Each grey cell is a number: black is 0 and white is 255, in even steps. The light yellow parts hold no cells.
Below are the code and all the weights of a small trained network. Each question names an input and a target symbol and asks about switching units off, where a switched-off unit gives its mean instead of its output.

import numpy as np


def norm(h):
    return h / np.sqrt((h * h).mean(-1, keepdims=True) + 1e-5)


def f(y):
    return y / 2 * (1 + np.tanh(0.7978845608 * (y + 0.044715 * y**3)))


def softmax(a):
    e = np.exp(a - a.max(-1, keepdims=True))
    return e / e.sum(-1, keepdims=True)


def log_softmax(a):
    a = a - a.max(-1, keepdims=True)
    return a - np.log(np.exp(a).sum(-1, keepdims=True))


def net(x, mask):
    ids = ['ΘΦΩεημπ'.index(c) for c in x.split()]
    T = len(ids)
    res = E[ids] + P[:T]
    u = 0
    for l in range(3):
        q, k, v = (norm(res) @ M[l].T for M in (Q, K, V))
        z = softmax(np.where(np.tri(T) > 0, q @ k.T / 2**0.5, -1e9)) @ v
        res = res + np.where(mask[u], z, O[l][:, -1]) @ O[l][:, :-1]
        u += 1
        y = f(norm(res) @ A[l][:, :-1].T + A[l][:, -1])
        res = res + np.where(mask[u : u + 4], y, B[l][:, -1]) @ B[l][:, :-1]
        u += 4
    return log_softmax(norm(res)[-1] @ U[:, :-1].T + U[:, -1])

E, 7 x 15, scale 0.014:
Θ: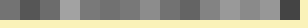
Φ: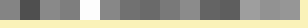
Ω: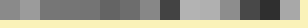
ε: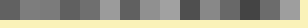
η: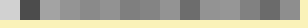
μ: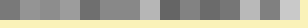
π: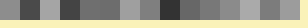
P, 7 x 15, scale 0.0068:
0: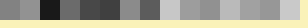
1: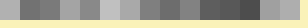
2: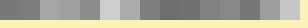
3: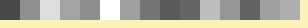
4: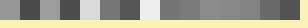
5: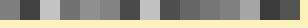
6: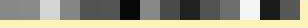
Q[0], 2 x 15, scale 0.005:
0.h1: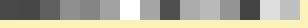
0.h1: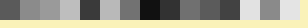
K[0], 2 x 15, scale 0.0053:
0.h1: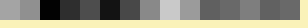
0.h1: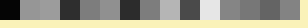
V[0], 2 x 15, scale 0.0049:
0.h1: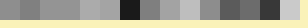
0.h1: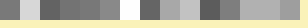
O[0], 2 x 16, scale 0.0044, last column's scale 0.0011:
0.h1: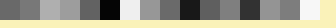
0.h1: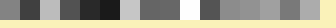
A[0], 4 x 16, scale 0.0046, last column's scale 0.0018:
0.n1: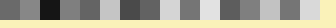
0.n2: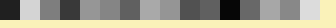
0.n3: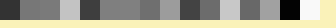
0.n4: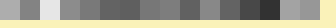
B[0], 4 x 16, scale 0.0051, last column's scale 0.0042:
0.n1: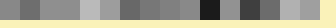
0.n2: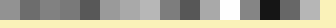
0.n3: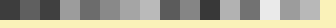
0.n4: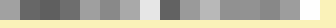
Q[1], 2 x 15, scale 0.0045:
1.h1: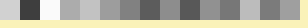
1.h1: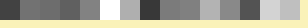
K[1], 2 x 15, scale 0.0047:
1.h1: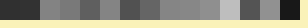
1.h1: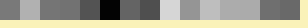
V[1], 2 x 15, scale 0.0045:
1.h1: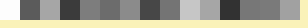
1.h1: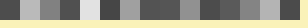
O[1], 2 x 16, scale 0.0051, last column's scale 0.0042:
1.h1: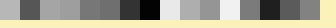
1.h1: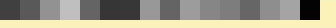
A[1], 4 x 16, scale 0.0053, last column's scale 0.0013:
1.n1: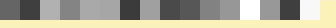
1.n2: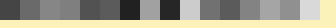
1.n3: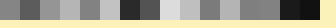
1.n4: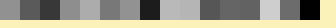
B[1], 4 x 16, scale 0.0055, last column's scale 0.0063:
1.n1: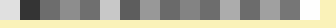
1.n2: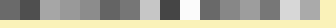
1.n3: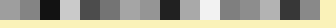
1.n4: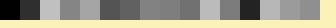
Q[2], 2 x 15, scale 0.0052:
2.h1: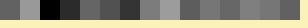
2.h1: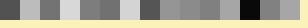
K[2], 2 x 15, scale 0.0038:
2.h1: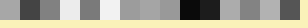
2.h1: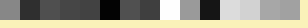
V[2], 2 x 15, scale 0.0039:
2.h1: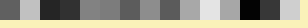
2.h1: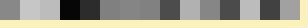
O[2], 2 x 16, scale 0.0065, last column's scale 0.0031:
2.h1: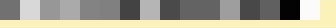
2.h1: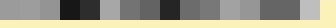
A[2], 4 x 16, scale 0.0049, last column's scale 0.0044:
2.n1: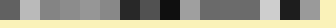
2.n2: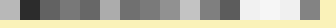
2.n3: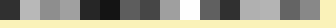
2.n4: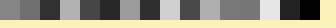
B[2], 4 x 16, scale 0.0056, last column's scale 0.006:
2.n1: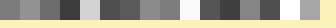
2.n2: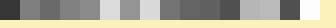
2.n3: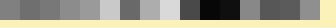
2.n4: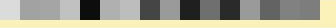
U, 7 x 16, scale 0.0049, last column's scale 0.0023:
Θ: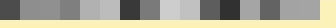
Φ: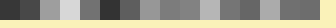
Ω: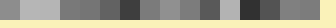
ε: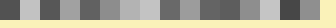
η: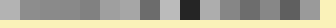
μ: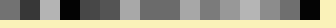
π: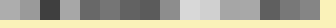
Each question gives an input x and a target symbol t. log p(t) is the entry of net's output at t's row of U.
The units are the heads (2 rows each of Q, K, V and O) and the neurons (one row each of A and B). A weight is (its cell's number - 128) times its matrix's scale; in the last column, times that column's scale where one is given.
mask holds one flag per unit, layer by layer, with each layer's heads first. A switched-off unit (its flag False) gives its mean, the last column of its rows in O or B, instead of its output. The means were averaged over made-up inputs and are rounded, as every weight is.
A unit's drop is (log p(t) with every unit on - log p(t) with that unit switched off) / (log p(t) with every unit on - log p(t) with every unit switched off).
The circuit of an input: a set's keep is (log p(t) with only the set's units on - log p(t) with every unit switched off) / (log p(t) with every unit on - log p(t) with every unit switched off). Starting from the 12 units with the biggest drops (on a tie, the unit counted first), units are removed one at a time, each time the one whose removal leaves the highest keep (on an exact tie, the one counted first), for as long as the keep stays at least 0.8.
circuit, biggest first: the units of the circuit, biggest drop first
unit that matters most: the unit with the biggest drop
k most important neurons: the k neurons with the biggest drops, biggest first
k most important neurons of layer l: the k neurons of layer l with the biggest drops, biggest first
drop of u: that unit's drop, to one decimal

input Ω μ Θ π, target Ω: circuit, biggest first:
[2.h1; 2.n2]
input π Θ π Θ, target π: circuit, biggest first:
[0.h1; 1.h1; 1.n3]
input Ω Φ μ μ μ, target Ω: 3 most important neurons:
[2.n2; 0.n3; 1.n1]
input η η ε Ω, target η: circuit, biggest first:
[0.h1; 1.h1; 1.n2]
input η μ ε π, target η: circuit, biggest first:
[0.h1; 1.h1; 1.n2]
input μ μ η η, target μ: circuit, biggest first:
[0.h1; 2.h1]
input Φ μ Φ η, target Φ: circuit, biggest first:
[1.h1; 2.h1; 0.h1]
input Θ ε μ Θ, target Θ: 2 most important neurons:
[2.n1; 0.n1]
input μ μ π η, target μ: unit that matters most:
2.h1
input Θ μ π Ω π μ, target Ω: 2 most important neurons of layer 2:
[2.n2; 2.n1]
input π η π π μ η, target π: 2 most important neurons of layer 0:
[0.n3; 0.n2]
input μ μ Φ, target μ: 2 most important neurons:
[1.n1; 0.n3]
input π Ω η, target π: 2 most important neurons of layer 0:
[0.n2; 0.n3]
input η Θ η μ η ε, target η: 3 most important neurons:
[1.n2; 2.n1; 2.n2]
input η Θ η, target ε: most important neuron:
[2.n2]
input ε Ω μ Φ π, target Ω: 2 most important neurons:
[1.n1; 2.n2]
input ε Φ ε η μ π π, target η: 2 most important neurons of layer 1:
[1.n2; 1.n1]
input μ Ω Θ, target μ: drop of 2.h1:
0.5
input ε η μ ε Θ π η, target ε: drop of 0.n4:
0.2
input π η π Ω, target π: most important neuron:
[1.n3]
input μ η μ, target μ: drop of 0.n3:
0.2
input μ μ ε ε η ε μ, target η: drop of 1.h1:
0.1
